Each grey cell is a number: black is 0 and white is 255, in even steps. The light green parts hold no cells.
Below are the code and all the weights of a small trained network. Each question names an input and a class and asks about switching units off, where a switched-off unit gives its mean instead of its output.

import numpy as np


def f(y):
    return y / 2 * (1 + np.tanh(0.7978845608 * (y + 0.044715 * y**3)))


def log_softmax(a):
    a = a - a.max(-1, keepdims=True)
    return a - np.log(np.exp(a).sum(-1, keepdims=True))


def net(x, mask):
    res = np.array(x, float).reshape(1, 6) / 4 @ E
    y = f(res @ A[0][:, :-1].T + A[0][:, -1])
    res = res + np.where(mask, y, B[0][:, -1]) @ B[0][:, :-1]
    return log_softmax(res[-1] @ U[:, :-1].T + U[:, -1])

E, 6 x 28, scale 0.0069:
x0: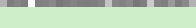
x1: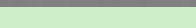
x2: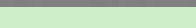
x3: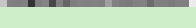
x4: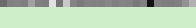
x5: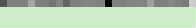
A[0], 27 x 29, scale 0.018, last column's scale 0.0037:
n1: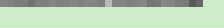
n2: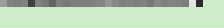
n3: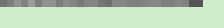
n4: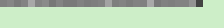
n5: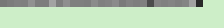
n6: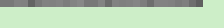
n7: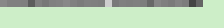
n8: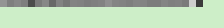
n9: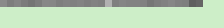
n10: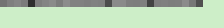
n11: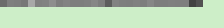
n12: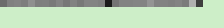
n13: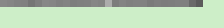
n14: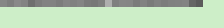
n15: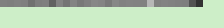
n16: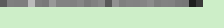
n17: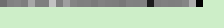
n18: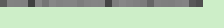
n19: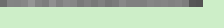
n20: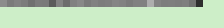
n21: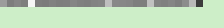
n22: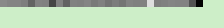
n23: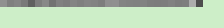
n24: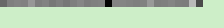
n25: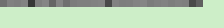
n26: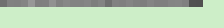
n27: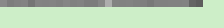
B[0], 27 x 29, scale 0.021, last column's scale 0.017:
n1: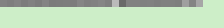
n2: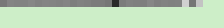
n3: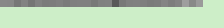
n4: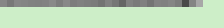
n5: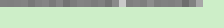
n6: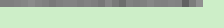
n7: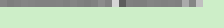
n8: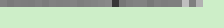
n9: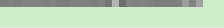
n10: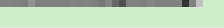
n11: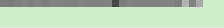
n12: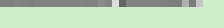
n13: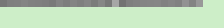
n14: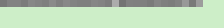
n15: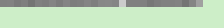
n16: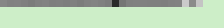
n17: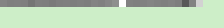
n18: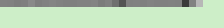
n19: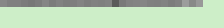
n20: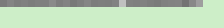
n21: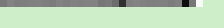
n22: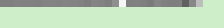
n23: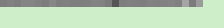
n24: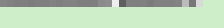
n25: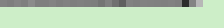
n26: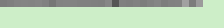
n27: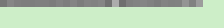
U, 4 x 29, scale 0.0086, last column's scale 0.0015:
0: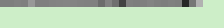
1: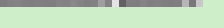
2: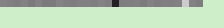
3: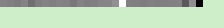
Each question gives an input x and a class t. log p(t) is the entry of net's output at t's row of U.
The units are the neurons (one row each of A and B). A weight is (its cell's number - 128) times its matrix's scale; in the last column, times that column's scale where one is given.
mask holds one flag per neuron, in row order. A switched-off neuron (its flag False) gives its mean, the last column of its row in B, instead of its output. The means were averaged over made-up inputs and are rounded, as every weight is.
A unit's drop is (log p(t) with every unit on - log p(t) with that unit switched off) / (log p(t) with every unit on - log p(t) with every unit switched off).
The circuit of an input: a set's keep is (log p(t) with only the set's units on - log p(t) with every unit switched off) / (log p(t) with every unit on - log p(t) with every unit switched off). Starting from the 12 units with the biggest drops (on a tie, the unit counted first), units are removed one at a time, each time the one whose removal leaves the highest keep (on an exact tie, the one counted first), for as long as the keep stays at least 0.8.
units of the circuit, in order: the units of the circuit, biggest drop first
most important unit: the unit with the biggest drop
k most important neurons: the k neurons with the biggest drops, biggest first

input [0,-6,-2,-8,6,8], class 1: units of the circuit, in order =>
(n24)
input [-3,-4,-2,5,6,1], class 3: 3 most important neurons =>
(n17, n16, n5)
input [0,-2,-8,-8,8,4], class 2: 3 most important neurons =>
(n16, n11, n22)
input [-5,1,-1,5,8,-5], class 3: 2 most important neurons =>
(n17, n21)
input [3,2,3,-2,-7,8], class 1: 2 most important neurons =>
(n24, n12)
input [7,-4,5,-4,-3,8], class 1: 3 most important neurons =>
(n24, n12, n10)
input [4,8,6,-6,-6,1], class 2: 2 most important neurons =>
(n16, n17)
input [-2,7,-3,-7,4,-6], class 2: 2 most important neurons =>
(n16, n24)
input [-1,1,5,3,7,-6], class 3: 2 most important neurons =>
(n17, n24)
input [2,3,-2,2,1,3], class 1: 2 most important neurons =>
(n10, n25)
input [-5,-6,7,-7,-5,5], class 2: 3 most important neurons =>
(n16, n21, n11)
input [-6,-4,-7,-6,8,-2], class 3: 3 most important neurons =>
(n17, n21, n5)
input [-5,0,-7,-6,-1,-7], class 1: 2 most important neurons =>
(n7, n21)
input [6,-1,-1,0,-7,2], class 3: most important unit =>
n22
